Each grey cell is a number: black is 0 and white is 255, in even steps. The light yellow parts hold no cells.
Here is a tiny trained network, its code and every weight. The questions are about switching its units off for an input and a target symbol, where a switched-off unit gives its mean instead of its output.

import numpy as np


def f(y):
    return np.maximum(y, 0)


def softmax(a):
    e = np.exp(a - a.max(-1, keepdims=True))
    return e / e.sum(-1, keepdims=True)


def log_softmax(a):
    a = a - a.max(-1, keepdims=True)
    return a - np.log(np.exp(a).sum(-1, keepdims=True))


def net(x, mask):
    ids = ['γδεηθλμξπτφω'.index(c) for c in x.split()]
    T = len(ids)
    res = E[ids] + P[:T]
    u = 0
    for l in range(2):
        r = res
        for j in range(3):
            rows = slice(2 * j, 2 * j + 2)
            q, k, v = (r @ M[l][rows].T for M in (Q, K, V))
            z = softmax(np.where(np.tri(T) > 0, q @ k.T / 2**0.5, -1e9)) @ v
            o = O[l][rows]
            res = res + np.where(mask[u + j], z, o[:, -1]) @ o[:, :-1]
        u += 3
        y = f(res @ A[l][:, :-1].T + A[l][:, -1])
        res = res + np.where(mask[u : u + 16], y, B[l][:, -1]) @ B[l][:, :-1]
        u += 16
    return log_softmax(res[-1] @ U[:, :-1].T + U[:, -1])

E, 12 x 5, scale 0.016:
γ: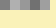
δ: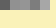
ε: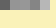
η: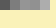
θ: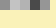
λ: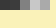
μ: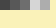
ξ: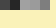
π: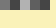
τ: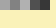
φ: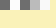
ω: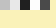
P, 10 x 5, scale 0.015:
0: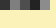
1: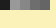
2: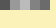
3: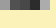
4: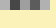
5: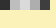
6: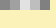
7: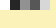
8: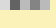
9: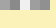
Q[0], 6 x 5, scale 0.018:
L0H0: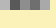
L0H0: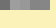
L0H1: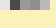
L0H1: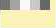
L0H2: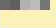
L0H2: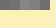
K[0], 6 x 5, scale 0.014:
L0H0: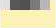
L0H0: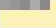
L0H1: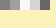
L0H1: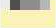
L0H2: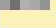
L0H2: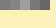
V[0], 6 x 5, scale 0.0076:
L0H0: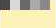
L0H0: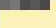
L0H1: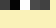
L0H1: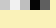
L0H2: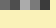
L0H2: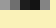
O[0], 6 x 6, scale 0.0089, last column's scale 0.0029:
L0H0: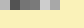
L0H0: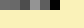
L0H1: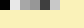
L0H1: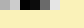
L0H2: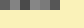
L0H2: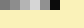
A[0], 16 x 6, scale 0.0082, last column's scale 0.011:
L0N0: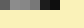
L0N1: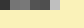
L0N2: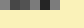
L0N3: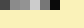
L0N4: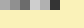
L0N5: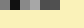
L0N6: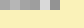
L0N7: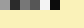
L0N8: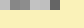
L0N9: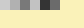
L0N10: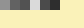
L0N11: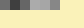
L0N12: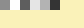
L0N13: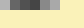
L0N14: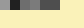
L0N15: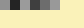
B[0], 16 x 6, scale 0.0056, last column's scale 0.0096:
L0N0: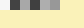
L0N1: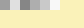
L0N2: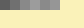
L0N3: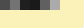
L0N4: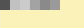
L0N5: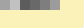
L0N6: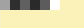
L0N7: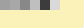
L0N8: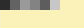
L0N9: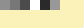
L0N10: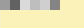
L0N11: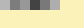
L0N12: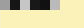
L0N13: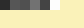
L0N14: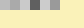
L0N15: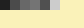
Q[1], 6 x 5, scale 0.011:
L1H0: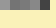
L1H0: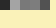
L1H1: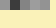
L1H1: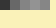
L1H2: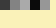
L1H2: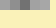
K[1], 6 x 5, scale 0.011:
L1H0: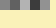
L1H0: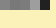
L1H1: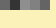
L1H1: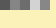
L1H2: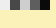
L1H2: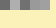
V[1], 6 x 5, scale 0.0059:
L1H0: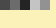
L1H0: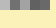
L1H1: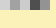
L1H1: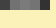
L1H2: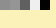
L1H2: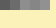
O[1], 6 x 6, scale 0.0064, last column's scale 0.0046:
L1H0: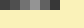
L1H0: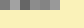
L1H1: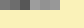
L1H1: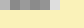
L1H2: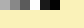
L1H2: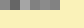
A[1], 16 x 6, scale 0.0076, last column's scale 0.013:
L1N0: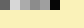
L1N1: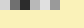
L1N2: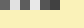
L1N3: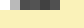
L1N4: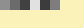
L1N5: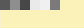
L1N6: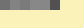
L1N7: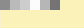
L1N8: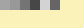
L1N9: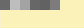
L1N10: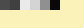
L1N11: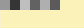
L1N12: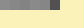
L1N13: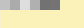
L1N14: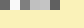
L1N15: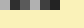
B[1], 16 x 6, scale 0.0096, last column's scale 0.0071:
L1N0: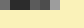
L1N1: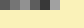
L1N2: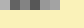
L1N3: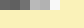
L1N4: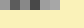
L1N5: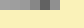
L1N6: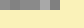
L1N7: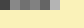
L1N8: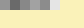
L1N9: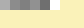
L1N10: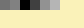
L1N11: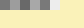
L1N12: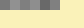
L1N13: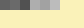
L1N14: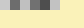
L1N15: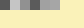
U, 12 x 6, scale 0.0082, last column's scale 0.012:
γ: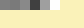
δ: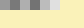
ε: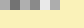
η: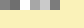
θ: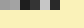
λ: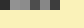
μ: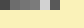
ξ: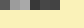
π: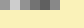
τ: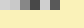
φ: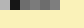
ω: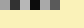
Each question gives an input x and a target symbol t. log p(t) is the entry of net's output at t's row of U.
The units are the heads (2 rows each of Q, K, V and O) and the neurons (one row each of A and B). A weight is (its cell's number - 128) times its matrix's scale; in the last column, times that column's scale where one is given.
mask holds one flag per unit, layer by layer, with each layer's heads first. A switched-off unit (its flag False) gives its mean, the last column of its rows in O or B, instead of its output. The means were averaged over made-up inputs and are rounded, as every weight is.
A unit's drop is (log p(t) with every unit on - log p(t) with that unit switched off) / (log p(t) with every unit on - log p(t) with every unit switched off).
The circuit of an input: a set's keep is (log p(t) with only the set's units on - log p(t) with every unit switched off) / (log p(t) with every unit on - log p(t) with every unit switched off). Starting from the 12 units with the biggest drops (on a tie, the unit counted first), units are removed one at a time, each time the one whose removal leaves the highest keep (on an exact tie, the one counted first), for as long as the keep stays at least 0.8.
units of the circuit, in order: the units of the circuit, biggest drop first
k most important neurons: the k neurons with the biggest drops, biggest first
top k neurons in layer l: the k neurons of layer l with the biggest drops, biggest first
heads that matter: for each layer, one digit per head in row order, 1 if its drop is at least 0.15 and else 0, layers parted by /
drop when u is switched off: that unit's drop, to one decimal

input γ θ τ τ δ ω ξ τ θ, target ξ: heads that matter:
110 / 000
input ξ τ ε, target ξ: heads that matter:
010 / 000
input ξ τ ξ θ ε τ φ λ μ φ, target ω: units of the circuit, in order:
(L0N6 L0N12)
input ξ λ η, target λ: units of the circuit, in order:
(L0H1 L1N10)
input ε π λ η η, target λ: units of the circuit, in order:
(L0H1 L1N10 L1N7)
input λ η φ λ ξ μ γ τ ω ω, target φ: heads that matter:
000 / 000
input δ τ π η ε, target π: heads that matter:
010 / 000
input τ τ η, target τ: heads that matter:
010 / 000
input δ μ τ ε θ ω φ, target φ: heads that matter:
000 / 001
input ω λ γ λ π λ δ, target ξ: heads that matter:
010 / 000
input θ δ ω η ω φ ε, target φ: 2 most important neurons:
(L0N7 L1N11)
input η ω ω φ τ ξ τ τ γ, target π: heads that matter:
110 / 000
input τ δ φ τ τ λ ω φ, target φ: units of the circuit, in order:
(L0N12 L1H2)
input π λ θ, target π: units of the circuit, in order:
(L0H1 L1N9)
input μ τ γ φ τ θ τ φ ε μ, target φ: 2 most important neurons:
(L0N7 L1N11)
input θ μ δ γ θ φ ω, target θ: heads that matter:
011 / 000
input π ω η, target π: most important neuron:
(L0N12)
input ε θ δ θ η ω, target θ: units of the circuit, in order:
(L0H1)
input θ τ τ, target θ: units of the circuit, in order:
(L0H1 L1N3)
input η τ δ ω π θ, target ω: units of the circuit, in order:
(L0H1)
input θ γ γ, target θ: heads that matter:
110 / 000
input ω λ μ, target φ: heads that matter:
010 / 000
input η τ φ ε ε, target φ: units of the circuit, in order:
(L0H1 L0N7)
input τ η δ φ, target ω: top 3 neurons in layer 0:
(L0N12 L0N6 L0N1)
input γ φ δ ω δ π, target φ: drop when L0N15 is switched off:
-0.1
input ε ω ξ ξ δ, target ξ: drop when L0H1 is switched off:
0.8
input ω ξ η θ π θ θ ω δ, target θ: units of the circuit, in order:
(L0H1)
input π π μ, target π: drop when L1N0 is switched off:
-0.1
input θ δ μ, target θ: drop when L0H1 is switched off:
0.8
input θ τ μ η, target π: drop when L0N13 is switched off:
0.0
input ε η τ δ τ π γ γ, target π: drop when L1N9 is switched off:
0.1
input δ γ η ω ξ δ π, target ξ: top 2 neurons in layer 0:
(L0N3 L0N6)
